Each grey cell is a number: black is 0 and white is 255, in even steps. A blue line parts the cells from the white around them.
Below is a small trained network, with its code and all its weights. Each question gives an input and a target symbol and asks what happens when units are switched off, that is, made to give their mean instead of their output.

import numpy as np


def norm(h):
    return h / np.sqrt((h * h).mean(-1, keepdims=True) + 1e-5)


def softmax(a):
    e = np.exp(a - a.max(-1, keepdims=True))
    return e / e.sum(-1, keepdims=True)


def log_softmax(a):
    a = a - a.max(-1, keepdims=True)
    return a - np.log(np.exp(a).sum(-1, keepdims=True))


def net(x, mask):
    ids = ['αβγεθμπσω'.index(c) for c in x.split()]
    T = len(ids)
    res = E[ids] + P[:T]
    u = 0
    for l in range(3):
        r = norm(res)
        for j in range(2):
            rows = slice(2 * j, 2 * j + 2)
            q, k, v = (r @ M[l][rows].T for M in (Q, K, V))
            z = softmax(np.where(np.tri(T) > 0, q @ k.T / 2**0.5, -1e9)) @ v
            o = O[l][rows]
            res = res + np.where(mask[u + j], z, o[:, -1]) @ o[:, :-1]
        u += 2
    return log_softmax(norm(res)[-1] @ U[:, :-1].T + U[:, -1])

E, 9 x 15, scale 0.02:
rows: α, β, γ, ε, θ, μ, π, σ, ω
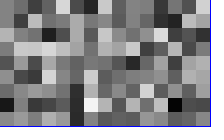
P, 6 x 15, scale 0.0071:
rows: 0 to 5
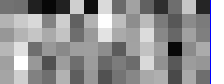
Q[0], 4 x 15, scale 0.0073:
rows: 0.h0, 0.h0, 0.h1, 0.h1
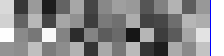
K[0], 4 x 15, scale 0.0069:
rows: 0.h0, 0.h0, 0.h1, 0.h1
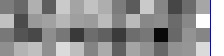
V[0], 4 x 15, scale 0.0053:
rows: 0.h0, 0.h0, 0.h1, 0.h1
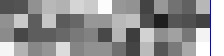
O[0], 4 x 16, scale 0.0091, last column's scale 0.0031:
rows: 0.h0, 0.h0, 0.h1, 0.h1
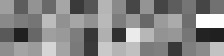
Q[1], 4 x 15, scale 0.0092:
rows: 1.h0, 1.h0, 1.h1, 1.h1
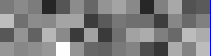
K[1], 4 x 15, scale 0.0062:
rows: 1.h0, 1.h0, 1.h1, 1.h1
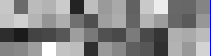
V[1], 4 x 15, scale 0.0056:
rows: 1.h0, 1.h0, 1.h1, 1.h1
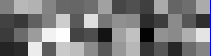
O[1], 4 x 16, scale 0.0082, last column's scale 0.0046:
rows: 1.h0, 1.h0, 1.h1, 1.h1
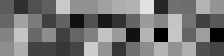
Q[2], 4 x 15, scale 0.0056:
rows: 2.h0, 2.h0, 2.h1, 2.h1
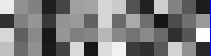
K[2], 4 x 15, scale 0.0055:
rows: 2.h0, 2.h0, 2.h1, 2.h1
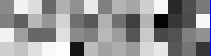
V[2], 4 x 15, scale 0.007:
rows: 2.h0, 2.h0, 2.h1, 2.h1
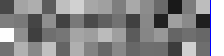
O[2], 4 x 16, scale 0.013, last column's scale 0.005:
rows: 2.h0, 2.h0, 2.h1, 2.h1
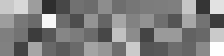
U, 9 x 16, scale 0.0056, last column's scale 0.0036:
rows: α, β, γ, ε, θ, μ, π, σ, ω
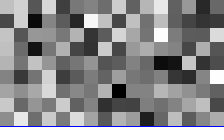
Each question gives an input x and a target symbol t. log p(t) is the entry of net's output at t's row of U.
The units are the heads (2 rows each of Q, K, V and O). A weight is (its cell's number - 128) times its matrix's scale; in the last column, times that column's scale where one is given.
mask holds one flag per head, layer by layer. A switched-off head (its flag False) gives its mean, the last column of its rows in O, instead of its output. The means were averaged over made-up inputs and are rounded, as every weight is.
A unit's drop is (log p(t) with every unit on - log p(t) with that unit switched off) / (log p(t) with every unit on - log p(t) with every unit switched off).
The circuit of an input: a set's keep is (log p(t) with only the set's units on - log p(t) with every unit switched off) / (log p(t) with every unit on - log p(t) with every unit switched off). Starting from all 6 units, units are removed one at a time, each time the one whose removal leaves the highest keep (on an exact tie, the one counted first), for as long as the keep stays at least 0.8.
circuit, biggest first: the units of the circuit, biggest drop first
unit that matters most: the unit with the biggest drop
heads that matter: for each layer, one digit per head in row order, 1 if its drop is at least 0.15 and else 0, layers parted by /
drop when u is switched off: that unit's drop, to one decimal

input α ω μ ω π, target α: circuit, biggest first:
(2.h1 2.h0)
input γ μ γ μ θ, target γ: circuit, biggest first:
(0.h1 1.h1)
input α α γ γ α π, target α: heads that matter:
00 / 00 / 01
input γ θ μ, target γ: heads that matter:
01 / 00 / 00
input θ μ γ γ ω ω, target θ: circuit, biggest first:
(2.h0 2.h1 1.h1)
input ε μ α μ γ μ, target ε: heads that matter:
11 / 00 / 00
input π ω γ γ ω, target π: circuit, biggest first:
(0.h1 2.h1 0.h0)
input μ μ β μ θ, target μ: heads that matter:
00 / 00 / 10
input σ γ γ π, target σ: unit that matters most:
0.h1
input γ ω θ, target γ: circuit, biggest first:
(1.h1 0.h1)
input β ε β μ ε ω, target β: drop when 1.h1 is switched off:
1.2
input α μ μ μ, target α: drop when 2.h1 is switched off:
0.5
